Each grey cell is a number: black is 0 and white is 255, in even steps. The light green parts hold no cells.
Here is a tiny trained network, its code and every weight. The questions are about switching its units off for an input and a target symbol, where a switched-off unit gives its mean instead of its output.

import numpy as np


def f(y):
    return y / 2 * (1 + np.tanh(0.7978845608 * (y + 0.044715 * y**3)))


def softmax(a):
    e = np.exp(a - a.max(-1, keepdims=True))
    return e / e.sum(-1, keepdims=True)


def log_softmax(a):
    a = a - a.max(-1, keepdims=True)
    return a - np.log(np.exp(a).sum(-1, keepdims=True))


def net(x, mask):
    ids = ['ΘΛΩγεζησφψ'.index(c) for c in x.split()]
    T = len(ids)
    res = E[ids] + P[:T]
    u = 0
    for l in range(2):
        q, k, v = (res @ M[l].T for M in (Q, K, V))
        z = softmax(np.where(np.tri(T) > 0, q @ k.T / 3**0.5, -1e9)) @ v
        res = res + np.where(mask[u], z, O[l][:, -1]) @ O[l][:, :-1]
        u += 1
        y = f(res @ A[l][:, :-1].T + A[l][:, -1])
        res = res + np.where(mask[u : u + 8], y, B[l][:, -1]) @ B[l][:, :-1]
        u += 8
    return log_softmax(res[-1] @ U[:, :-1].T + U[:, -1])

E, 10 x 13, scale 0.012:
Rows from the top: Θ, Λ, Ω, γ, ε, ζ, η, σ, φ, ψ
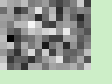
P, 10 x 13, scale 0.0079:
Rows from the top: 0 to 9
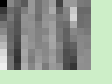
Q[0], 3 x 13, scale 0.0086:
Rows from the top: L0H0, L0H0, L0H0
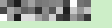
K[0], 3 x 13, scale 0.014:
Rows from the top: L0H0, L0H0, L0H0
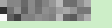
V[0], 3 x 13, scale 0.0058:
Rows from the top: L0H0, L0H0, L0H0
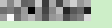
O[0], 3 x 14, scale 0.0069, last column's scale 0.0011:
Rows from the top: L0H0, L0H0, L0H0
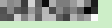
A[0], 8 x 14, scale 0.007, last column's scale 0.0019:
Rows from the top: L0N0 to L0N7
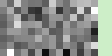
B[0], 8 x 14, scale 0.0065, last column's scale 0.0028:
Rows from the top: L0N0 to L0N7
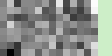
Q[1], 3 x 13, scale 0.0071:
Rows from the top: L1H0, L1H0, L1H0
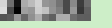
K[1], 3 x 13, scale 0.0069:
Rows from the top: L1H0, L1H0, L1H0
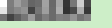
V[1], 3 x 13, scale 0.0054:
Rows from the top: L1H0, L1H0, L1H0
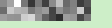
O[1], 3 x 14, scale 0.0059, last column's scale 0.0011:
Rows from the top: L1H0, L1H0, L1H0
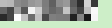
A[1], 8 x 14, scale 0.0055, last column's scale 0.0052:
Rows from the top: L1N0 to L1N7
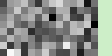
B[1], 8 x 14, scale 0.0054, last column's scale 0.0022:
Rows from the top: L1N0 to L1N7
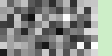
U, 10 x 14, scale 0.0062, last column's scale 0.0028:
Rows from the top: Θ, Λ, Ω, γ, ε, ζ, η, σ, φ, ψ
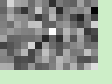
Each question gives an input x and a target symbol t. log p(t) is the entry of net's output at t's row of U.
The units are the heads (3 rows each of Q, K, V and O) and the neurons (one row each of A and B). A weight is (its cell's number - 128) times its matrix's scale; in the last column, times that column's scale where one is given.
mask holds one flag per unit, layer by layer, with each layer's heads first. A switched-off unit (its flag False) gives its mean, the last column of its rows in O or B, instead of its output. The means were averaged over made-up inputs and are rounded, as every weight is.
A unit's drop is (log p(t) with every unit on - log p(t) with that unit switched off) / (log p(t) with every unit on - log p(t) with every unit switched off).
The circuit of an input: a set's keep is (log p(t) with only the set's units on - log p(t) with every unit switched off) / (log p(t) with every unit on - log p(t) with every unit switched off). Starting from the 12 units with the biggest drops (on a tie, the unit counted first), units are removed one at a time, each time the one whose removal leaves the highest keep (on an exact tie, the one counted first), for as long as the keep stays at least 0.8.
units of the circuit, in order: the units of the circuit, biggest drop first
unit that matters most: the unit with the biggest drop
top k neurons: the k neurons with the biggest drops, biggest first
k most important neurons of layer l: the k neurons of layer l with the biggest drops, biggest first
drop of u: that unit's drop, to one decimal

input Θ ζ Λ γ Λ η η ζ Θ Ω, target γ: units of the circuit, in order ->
[L1H0 L0N1]
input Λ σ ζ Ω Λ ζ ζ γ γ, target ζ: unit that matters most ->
L1H0
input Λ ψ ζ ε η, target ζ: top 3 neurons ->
[L0N7 L1N0 L1N4]
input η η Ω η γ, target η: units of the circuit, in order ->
[L0H0 L1N7]
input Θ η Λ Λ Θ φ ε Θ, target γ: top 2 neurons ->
[L0N1 L1N2]
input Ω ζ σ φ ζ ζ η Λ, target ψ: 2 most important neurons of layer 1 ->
[L1N7 L1N3]
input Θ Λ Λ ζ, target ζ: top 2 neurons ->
[L1N6 L0N0]
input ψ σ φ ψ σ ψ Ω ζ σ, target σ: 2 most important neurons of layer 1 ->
[L1N2 L1N3]
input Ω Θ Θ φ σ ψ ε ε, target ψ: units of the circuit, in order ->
[L0H0 L1H0]
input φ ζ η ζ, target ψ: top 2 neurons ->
[L0N7 L1N3]
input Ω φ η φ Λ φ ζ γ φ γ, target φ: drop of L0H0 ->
0.7
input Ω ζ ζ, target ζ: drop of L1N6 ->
-0.1
